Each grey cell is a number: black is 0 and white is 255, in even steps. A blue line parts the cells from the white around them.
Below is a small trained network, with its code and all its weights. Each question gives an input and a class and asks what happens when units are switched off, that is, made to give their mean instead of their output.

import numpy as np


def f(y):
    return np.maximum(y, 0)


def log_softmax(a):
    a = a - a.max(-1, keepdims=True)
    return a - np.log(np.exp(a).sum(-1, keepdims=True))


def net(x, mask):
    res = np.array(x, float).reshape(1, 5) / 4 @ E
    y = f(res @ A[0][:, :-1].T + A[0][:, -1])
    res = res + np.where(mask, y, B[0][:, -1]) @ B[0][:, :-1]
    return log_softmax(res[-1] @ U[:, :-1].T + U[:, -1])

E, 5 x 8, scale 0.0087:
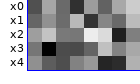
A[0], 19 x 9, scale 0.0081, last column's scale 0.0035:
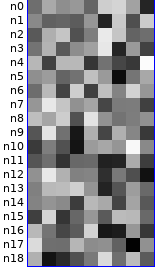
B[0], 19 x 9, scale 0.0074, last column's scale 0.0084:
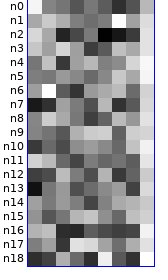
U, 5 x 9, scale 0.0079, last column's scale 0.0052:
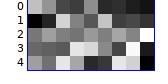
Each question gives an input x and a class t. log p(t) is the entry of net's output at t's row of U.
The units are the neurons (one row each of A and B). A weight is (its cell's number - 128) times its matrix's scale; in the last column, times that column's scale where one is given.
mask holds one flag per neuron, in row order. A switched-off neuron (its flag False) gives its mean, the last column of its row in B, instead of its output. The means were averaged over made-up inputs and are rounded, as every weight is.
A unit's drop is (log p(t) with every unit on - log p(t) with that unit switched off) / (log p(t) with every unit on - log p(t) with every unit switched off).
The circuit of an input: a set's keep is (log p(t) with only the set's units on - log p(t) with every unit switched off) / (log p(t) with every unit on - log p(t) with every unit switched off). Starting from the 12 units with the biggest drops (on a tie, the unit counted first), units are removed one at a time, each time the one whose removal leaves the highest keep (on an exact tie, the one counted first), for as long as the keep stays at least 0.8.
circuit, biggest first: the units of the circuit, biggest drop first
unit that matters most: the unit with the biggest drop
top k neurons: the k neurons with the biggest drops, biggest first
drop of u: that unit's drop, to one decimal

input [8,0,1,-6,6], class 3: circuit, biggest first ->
n9
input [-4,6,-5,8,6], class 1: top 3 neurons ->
n18, n2, n16
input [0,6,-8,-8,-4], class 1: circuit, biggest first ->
n12, n7
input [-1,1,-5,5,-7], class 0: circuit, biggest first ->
n2, n0
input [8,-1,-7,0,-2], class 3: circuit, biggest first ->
n9, n15
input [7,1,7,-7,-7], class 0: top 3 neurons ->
n2, n0, n18
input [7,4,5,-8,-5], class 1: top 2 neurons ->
n7, n12
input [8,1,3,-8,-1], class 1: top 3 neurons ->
n7, n12, n13
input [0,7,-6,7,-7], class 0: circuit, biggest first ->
n0, n2
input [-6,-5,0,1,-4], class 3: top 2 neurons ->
n17, n16
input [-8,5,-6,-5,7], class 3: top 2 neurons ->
n4, n2
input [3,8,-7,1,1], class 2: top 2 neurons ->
n6, n3
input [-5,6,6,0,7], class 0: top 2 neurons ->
n16, n11
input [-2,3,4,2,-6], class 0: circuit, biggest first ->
n2
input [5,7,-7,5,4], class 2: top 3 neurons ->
n11, n6, n3
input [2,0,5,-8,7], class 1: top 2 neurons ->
n7, n12
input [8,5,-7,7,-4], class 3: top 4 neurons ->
n10, n15, n13, n7
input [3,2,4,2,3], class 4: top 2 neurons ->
n3, n2
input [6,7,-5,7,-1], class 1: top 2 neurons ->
n18, n4
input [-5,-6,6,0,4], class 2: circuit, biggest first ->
n5
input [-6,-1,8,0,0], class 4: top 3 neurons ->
n3, n8, n5
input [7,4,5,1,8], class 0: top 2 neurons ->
n16, n11
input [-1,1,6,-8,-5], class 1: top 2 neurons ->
n7, n12
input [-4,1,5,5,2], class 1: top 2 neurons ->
n18, n1
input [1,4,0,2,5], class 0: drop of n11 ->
0.2
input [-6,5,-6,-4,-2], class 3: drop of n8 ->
0.2
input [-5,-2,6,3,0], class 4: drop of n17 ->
-0.1
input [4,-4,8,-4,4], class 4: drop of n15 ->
0.0
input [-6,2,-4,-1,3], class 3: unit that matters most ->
n4
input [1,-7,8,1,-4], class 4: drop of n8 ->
0.2
